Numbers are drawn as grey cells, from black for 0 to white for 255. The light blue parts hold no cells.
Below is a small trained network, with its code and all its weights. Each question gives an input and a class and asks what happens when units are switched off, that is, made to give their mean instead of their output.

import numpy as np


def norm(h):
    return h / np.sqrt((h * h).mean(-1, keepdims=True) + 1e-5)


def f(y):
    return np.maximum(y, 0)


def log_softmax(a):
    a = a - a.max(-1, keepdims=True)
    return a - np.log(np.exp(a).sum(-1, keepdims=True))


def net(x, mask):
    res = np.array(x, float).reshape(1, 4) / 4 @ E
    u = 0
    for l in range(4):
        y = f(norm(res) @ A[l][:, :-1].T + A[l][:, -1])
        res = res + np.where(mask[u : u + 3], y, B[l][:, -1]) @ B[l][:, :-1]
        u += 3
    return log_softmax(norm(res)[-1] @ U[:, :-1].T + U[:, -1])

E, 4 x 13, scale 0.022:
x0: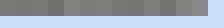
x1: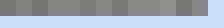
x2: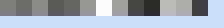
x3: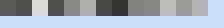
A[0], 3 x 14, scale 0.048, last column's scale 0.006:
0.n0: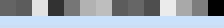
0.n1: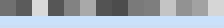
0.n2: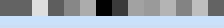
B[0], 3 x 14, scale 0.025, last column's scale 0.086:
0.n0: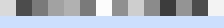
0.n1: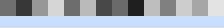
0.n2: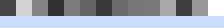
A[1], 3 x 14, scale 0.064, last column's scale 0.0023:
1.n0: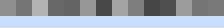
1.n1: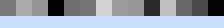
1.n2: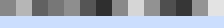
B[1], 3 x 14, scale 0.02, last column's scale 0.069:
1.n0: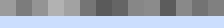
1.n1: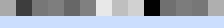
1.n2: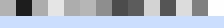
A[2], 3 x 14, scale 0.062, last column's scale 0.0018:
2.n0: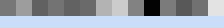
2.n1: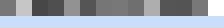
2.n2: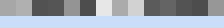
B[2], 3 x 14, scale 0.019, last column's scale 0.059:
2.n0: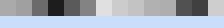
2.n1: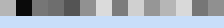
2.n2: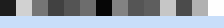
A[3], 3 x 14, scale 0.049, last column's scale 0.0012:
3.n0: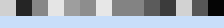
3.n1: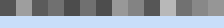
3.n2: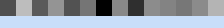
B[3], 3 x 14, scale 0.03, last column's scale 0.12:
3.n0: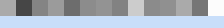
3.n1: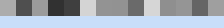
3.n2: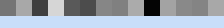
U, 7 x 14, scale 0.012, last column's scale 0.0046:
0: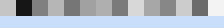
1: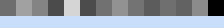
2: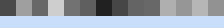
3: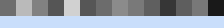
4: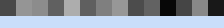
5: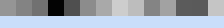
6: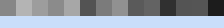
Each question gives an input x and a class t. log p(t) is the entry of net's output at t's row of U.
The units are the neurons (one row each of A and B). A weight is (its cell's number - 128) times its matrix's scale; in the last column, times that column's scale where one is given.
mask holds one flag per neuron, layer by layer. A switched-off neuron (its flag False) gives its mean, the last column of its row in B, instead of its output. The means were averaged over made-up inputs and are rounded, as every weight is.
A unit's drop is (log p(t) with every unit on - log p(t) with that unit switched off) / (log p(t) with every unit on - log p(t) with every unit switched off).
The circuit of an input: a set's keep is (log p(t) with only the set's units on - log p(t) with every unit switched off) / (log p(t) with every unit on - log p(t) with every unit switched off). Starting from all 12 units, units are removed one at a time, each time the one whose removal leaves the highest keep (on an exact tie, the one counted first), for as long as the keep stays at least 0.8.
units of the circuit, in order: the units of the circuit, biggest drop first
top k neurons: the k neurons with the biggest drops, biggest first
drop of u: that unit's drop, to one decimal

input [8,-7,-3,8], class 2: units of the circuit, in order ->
(0.n2)
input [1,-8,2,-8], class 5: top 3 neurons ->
(0.n1; 0.n2; 1.n2)
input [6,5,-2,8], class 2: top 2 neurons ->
(0.n2; 0.n1)
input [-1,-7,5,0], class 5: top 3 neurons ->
(0.n1; 1.n2; 2.n2)
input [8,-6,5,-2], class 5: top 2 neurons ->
(0.n1; 1.n2)
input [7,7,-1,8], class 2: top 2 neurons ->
(0.n1; 0.n2)
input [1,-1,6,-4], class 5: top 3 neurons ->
(0.n1; 1.n2; 0.n2)
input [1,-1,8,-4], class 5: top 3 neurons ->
(0.n1; 1.n2; 2.n2)
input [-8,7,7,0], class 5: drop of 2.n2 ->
0.6
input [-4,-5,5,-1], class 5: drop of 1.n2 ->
1.0
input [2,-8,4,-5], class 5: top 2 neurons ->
(0.n1; 0.n2)
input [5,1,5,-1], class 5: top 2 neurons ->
(0.n1; 1.n2)
